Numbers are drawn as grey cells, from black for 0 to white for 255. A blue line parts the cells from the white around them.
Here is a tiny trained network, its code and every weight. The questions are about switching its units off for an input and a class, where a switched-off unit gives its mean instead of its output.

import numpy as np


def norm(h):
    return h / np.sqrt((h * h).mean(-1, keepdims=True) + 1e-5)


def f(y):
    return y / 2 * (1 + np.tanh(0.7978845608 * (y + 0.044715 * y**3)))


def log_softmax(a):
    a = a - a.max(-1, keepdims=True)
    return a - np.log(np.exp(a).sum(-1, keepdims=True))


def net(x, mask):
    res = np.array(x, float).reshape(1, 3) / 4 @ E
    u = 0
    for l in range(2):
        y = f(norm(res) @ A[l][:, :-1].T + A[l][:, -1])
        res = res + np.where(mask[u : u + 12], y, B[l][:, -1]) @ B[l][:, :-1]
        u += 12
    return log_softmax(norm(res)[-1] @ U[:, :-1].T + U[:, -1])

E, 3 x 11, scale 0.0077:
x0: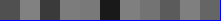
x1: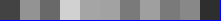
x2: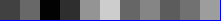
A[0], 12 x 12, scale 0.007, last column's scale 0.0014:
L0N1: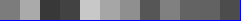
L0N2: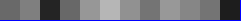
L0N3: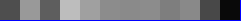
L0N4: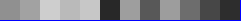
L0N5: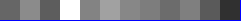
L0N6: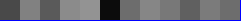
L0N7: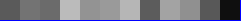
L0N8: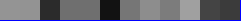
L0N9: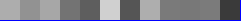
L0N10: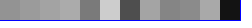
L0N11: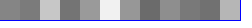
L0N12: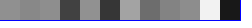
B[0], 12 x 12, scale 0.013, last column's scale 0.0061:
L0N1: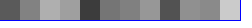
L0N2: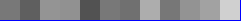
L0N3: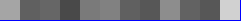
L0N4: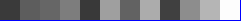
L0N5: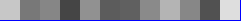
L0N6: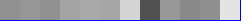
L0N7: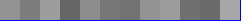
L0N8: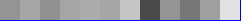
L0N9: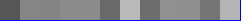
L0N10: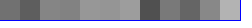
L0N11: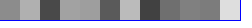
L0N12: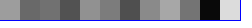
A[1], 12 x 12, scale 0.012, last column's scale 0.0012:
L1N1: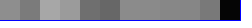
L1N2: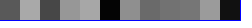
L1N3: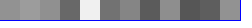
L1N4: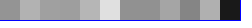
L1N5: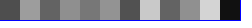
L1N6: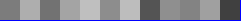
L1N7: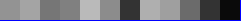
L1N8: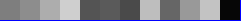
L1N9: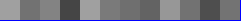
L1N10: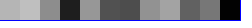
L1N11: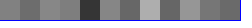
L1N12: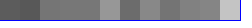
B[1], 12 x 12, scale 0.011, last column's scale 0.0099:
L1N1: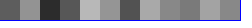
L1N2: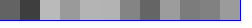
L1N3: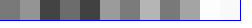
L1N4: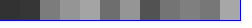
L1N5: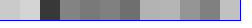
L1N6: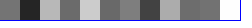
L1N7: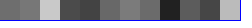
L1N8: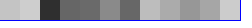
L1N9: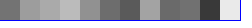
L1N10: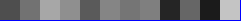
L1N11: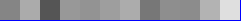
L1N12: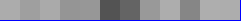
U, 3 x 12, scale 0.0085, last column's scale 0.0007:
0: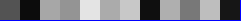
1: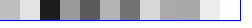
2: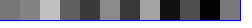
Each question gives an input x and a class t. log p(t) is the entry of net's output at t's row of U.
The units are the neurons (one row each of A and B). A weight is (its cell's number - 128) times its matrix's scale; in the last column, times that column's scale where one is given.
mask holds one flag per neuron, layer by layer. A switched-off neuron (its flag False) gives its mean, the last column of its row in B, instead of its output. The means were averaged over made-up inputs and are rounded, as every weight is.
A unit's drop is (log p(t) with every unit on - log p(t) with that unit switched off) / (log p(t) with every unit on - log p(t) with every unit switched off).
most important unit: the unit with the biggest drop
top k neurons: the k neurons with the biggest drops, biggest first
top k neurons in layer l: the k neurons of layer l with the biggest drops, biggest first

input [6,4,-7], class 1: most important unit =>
L0N11
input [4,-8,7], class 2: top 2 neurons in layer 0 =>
L0N12, L0N4
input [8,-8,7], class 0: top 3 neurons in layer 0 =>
L0N5, L0N3, L0N4
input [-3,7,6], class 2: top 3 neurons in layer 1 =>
L1N7, L1N3, L1N8
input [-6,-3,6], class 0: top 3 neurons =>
L0N4, L0N11, L0N9
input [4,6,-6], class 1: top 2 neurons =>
L0N12, L0N4
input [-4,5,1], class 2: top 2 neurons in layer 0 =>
L0N5, L0N6
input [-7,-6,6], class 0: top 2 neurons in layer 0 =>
L0N4, L0N5
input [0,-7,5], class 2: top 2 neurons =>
L0N12, L0N4
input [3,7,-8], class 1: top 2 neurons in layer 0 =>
L0N4, L0N12
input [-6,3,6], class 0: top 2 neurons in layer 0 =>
L0N11, L0N4
